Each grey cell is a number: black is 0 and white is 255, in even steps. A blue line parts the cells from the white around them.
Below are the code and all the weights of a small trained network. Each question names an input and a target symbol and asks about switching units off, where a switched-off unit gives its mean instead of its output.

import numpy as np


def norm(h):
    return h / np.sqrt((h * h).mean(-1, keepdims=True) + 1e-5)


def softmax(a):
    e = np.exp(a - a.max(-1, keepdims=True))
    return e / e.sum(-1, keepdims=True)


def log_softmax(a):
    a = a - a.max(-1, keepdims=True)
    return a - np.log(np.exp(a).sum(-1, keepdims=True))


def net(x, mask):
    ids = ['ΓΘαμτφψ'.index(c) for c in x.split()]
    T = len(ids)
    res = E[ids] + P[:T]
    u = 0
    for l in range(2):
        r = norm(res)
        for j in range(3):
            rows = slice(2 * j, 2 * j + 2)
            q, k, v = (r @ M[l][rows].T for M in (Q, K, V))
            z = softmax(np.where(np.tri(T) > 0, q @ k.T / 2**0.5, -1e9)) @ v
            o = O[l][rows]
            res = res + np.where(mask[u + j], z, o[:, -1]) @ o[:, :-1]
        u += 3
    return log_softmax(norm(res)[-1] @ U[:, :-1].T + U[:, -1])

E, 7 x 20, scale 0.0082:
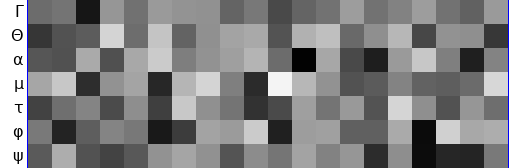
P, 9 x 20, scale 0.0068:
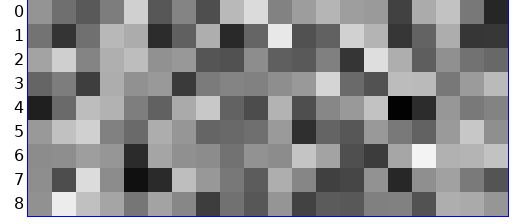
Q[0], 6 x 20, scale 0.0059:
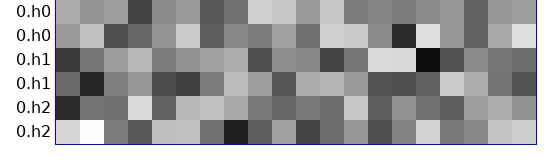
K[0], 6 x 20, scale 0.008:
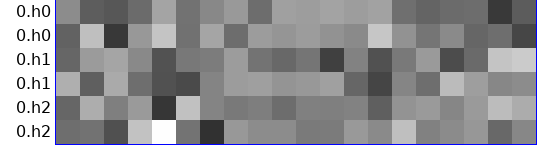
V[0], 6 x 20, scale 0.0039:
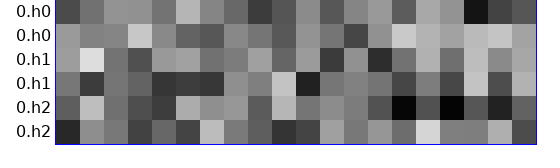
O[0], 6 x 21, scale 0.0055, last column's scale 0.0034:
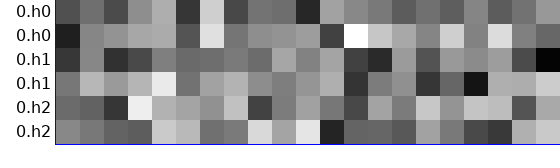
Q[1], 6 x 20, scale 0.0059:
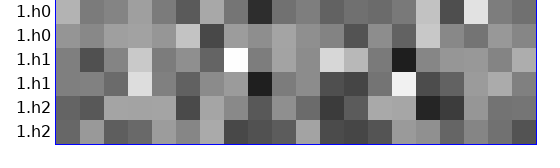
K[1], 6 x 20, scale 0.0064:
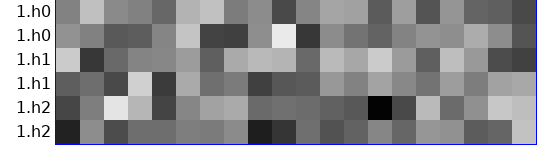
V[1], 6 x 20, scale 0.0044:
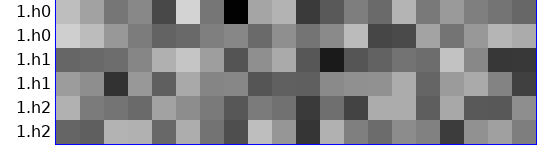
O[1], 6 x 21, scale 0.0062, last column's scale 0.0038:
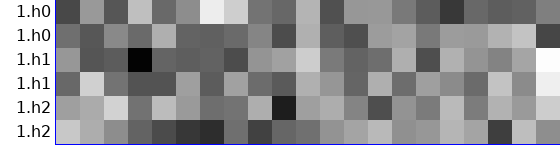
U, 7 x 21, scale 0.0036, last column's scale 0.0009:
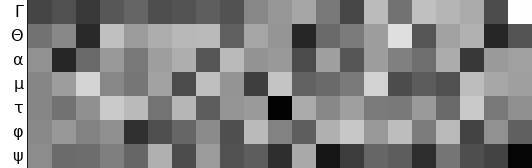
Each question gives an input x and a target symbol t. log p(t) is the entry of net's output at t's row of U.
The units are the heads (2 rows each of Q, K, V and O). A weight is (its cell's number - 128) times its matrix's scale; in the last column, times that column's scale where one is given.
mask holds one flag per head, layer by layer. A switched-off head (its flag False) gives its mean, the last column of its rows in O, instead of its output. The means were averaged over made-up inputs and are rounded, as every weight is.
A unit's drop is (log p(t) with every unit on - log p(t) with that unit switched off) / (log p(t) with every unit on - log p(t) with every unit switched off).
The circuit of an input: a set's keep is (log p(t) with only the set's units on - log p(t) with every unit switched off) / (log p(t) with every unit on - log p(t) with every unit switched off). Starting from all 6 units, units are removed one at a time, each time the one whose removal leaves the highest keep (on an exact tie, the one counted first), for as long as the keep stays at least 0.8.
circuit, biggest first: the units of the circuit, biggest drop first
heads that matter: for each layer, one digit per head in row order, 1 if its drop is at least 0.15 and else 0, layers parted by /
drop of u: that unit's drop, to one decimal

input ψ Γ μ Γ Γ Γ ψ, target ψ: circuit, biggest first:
0.h0
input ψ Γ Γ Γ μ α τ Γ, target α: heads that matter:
001 / 010
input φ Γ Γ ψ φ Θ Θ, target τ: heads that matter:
110 / 000
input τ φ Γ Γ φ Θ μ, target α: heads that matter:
011 / 010
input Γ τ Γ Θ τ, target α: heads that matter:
001 / 010
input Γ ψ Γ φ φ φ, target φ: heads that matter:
000 / 001
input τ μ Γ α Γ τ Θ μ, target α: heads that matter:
001 / 010
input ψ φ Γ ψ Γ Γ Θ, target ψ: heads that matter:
100 / 000
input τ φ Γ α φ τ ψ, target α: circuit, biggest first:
1.h1; 0.h2
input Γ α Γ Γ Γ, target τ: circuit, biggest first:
1.h0; 0.h0
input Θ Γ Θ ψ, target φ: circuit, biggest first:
1.h2; 0.h1
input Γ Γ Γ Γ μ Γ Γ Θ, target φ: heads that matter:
010 / 001
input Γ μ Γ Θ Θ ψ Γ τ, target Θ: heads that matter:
001 / 000
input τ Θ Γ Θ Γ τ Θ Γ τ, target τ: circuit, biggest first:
1.h1; 0.h0
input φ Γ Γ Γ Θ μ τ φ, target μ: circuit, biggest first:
0.h1
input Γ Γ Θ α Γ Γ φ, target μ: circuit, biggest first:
1.h2; 0.h0; 1.h0; 0.h2
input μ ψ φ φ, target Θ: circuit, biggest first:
1.h2; 0.h0
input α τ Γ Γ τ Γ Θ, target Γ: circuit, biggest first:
1.h1; 0.h1
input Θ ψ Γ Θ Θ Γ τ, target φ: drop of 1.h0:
0.0
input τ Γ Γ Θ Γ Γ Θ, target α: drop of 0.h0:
0.1
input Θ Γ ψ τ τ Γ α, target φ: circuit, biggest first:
1.h2
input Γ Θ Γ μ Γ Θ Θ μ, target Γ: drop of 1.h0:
0.5
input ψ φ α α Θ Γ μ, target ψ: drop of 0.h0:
0.9
